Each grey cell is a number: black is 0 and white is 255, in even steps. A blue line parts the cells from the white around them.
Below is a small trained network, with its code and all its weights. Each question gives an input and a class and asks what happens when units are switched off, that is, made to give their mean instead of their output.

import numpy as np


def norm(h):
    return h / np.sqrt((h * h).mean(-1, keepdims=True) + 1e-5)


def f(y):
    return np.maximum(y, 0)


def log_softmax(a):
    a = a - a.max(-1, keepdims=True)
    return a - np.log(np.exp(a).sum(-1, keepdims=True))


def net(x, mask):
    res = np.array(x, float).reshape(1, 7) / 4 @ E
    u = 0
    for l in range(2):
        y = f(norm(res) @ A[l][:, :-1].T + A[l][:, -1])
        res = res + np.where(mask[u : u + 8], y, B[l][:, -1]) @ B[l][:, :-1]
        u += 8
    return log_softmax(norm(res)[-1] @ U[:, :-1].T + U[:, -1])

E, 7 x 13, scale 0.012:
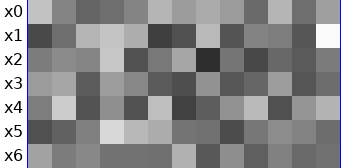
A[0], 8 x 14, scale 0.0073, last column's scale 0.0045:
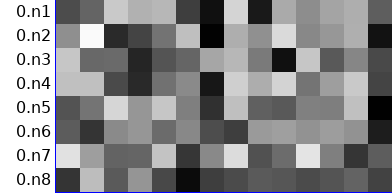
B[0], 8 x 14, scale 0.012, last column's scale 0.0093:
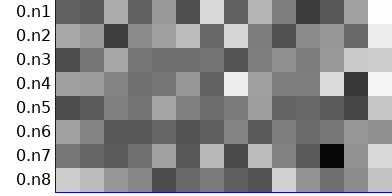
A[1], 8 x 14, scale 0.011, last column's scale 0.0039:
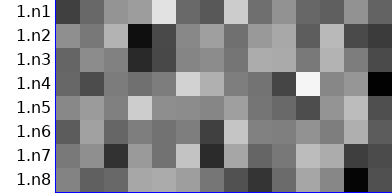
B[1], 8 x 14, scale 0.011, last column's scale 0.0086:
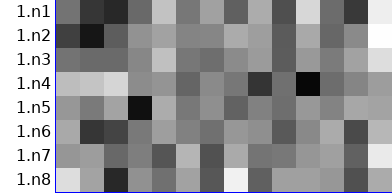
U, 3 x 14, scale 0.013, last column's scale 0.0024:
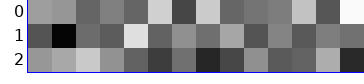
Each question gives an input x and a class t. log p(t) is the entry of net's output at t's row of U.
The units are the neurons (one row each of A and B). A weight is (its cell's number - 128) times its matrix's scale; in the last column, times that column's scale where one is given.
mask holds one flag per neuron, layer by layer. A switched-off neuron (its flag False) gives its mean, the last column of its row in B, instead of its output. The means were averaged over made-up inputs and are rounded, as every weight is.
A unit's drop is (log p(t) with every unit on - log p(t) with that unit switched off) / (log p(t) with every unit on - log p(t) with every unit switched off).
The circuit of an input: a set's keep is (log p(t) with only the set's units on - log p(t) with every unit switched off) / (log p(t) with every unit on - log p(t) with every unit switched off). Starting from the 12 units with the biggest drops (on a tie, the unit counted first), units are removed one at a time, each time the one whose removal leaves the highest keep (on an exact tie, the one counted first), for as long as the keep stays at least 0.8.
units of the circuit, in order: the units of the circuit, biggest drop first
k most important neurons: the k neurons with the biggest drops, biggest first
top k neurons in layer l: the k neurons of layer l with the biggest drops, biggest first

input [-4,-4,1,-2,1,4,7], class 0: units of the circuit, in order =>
0.n1; 1.n8
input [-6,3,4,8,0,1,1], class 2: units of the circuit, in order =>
0.n8
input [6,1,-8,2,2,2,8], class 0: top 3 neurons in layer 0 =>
0.n4; 0.n1; 0.n2
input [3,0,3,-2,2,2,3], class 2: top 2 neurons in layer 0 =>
0.n4; 0.n2
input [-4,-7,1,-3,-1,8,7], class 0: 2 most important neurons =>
1.n8; 0.n1
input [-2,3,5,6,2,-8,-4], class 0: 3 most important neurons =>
0.n4; 0.n7; 0.n2
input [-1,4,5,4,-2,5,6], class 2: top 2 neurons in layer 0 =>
0.n8; 0.n2
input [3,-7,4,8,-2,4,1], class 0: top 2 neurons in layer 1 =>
1.n8; 1.n2
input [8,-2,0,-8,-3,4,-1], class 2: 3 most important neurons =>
1.n4; 0.n4; 0.n1
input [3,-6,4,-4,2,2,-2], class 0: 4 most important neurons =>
0.n1; 0.n7; 0.n3; 1.n8
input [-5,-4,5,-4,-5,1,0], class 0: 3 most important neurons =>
0.n1; 1.n8; 0.n7
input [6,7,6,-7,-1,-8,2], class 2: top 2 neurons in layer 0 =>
0.n4; 0.n1
